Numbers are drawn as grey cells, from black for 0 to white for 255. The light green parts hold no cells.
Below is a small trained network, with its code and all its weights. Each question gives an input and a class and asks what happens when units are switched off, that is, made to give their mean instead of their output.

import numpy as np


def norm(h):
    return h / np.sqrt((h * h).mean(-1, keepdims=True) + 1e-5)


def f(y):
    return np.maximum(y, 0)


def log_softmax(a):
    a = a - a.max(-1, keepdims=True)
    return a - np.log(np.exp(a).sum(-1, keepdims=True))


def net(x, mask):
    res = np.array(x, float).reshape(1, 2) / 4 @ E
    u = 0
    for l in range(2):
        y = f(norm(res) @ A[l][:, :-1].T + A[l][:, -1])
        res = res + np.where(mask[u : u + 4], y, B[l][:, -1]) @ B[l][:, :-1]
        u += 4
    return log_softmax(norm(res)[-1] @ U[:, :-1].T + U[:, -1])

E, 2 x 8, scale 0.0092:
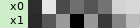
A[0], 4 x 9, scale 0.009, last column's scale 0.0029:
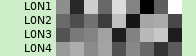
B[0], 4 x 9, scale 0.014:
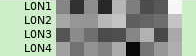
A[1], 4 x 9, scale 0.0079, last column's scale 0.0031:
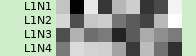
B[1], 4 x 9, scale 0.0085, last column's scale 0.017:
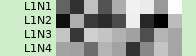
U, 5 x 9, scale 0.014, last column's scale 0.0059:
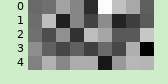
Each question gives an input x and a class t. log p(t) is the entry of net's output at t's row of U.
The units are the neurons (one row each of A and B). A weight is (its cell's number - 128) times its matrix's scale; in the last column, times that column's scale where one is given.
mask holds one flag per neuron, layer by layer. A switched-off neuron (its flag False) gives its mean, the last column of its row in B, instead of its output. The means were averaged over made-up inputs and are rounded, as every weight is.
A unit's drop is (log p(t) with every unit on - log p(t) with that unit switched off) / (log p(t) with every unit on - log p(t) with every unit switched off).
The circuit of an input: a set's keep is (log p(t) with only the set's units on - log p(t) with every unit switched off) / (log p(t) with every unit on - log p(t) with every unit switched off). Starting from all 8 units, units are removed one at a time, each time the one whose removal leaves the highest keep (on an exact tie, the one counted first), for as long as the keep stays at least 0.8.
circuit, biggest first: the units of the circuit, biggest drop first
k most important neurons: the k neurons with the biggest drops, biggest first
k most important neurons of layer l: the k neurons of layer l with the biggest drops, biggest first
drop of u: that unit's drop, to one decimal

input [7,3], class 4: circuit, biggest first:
[L0N1 L1N1]
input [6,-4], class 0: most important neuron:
[L0N2]
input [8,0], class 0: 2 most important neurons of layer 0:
[L0N4 L0N3]
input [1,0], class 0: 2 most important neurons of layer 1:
[L1N2 L1N3]
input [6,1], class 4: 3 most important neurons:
[L0N1 L1N1 L1N2]
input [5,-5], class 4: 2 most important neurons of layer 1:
[L1N1 L1N2]
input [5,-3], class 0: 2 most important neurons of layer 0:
[L0N2 L0N3]
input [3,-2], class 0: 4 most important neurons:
[L0N2 L0N3 L0N1 L0N4]
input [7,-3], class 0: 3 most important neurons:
[L0N2 L0N1 L0N4]
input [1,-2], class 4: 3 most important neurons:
[L0N1 L1N4 L1N1]
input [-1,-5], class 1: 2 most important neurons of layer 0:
[L0N1 L0N4]
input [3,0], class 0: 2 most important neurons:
[L0N4 L0N3]
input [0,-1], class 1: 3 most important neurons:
[L0N1 L1N1 L1N2]
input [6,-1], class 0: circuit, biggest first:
[L0N1]
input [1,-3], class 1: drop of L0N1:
1.0
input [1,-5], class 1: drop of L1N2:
0.5
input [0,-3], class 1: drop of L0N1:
1.0
